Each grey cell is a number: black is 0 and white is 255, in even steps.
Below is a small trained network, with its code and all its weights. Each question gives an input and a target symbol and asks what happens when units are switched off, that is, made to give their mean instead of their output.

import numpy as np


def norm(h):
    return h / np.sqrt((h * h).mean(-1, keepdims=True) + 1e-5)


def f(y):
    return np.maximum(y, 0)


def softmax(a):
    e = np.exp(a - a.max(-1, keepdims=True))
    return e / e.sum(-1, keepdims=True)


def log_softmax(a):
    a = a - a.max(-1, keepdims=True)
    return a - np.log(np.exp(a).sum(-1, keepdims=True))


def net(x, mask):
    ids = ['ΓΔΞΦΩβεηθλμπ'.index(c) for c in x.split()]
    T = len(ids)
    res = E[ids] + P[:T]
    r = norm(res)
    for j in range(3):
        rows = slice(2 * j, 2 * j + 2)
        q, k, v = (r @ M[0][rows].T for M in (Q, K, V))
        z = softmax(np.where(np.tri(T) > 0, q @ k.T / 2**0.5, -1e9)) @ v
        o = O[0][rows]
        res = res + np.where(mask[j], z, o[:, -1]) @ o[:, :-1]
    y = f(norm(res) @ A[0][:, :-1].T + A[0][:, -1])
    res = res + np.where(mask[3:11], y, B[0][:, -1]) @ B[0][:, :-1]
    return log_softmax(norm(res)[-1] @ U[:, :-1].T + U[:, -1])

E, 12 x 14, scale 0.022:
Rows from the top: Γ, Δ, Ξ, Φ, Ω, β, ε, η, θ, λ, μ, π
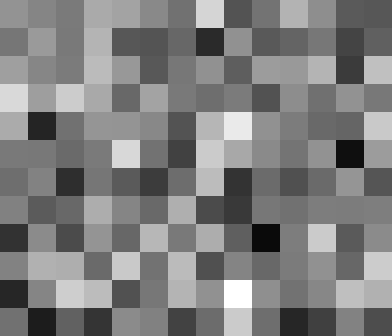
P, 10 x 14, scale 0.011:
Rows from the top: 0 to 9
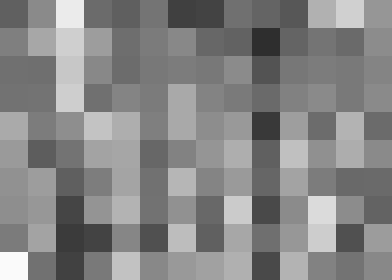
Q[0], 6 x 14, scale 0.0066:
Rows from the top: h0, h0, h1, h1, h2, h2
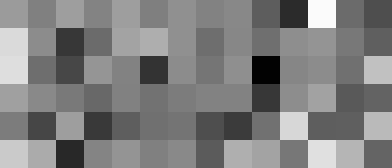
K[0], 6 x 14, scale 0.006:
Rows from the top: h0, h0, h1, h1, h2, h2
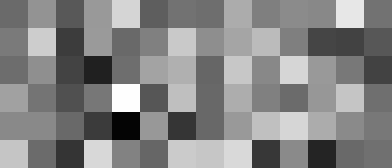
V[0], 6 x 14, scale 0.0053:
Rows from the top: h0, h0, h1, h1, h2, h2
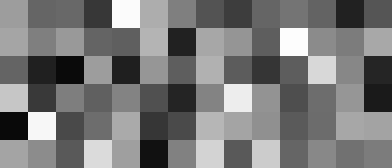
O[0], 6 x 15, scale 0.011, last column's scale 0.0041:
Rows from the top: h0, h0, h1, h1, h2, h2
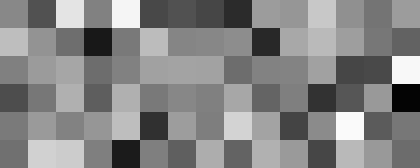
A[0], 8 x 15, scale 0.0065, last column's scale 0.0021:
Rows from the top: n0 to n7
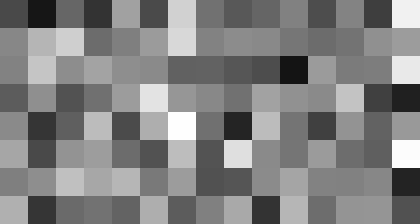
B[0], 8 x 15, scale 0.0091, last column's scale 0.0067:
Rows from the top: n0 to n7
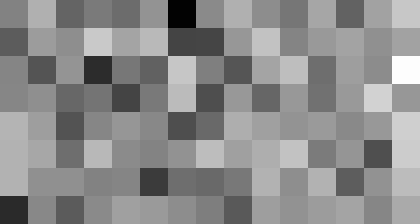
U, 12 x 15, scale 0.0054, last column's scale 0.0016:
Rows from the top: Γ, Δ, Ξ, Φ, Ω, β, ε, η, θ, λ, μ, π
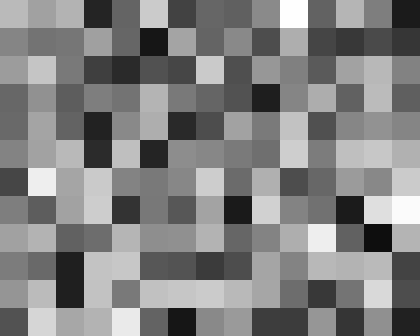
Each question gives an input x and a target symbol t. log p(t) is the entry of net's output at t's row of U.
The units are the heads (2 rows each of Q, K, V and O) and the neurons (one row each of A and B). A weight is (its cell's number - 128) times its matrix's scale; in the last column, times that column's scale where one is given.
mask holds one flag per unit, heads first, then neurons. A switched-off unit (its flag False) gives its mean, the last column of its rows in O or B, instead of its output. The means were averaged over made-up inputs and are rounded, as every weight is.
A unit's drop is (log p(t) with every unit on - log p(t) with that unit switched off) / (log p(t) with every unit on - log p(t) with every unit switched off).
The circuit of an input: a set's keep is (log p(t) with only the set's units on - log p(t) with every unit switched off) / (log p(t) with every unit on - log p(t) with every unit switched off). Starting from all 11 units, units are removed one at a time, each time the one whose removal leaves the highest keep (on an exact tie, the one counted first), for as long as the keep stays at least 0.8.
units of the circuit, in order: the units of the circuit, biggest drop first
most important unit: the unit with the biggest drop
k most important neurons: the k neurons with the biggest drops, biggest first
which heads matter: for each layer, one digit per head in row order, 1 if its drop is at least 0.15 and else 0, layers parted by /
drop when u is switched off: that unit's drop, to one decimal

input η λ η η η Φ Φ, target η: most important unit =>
h2
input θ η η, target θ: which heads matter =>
011
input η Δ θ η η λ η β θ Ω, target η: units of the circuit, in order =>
h2; h0
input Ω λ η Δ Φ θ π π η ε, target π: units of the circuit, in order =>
h1; n0
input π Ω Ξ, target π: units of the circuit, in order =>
h1; n2
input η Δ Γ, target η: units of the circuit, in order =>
h2; h0
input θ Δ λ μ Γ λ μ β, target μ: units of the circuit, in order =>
h0; h1
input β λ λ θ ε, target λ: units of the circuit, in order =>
h1; h0
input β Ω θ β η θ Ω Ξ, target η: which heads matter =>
001
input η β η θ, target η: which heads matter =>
101
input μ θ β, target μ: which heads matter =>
100
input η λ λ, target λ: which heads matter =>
010
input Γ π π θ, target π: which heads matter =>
010
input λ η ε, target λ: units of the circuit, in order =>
h1; h2
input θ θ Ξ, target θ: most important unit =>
h1
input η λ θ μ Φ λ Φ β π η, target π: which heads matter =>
010
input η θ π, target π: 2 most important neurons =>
n0; n2
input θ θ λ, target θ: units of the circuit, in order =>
h2; n5
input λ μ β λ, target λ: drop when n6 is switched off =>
0.0
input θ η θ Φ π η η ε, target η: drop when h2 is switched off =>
0.5
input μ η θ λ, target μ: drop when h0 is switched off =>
0.9
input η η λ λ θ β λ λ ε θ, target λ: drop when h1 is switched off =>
0.8
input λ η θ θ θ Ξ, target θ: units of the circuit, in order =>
h1
